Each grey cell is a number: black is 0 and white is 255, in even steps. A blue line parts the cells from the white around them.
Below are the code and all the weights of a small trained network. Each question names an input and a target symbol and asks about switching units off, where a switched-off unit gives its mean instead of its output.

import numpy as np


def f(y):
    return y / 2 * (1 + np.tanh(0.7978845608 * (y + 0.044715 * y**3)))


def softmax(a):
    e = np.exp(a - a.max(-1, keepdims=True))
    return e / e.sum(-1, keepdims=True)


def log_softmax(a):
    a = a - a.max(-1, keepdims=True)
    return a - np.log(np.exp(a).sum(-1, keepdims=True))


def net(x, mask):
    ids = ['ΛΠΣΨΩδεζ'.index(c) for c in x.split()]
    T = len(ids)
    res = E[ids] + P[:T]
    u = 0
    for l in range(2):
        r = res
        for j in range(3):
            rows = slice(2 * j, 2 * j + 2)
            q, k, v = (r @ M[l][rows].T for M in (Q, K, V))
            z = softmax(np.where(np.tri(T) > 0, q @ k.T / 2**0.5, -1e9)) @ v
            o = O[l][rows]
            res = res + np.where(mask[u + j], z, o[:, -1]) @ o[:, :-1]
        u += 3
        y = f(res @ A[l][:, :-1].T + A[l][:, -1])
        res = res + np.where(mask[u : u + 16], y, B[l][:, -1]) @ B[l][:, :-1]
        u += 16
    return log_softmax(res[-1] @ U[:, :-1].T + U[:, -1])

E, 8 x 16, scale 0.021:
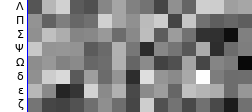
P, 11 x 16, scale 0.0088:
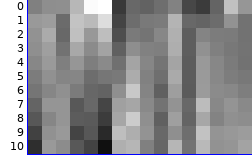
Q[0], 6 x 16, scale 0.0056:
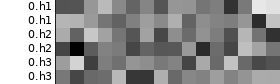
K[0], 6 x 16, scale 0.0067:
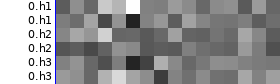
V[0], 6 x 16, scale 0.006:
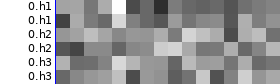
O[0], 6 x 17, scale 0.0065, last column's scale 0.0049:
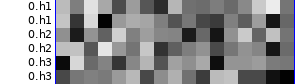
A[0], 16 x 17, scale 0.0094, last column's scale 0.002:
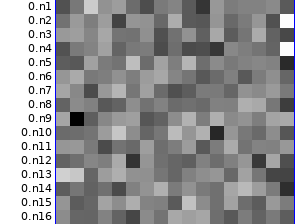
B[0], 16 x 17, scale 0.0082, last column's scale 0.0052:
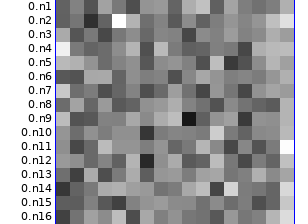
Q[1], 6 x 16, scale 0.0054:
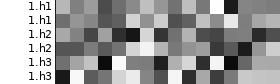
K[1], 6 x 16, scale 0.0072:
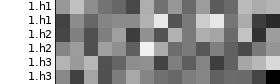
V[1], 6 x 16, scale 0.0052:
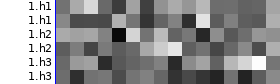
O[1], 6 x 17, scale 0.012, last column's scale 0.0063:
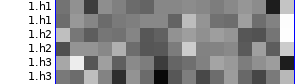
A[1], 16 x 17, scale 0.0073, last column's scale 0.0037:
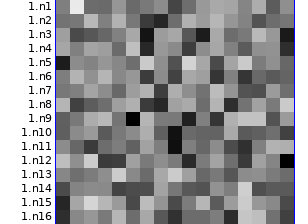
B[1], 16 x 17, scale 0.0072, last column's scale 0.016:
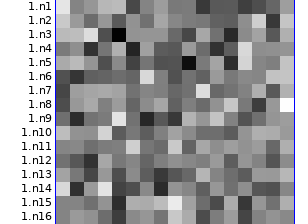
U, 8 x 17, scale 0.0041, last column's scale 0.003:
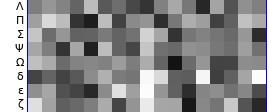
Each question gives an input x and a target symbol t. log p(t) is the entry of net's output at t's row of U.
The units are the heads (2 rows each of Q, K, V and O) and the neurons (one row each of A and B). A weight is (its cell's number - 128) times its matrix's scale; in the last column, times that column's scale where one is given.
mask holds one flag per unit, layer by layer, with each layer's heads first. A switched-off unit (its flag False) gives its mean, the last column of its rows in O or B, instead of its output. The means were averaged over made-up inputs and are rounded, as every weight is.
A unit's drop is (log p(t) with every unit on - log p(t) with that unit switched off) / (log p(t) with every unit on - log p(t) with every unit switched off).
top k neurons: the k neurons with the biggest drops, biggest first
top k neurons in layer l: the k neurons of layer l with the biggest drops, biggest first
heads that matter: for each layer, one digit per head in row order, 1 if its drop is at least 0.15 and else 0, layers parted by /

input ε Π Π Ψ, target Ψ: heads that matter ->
100 / 001
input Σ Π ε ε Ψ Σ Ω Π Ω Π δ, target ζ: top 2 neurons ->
(1.n8; 1.n6)
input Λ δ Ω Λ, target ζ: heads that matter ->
001 / 001
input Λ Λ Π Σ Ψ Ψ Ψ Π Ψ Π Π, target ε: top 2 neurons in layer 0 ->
(0.n12; 0.n16)
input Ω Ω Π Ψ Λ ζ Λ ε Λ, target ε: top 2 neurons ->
(1.n15; 0.n11)
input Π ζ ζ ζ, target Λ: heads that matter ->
111 / 110
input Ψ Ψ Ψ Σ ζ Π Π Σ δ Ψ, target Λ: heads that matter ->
110 / 111
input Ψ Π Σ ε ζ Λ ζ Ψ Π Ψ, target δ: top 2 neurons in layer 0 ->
(0.n12; 0.n7)
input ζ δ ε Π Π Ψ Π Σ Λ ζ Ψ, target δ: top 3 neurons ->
(1.n3; 0.n7; 1.n2)
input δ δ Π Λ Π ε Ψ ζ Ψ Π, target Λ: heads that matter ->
111 / 000
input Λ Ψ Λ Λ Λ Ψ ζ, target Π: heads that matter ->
001 / 000
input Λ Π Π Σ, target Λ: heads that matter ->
000 / 000
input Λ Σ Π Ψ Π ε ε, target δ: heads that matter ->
001 / 000
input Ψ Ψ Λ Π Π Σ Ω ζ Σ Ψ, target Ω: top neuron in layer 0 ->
(0.n1)
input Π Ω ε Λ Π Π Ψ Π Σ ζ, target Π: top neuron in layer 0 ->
(0.n12)
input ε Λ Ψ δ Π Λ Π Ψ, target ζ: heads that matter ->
101 / 001
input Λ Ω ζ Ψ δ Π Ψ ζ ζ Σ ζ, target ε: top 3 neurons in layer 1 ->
(1.n15; 1.n16; 1.n5)
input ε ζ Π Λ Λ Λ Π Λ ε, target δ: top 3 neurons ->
(0.n13; 0.n7; 1.n5)
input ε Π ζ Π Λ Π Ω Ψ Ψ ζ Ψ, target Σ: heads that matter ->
101 / 011
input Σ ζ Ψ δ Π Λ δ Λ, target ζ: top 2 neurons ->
(1.n15; 0.n11)
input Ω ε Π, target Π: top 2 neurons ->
(0.n5; 1.n3)
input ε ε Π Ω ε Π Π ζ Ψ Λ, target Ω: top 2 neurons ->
(1.n1; 0.n14)
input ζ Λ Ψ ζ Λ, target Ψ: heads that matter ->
001 / 001
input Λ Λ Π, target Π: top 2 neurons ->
(1.n3; 1.n8)
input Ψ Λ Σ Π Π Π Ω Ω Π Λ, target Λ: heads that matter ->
011 / 101
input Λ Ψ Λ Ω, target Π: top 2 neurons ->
(0.n2; 1.n3)
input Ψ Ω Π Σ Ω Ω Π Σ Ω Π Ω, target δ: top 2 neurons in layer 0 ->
(0.n2; 0.n11)
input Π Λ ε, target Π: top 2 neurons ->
(0.n7; 1.n3)
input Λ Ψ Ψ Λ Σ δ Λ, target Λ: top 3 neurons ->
(1.n5; 1.n9; 0.n10)
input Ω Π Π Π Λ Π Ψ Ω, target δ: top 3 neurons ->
(1.n5; 0.n2; 1.n3)
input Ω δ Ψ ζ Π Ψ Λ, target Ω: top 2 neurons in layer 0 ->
(0.n14; 0.n16)
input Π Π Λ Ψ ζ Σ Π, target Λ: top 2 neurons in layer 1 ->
(1.n5; 1.n15)
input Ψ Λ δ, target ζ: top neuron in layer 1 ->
(1.n2)
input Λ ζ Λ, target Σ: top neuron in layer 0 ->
(0.n9)
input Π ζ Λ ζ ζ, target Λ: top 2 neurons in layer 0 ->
(0.n16; 0.n14)
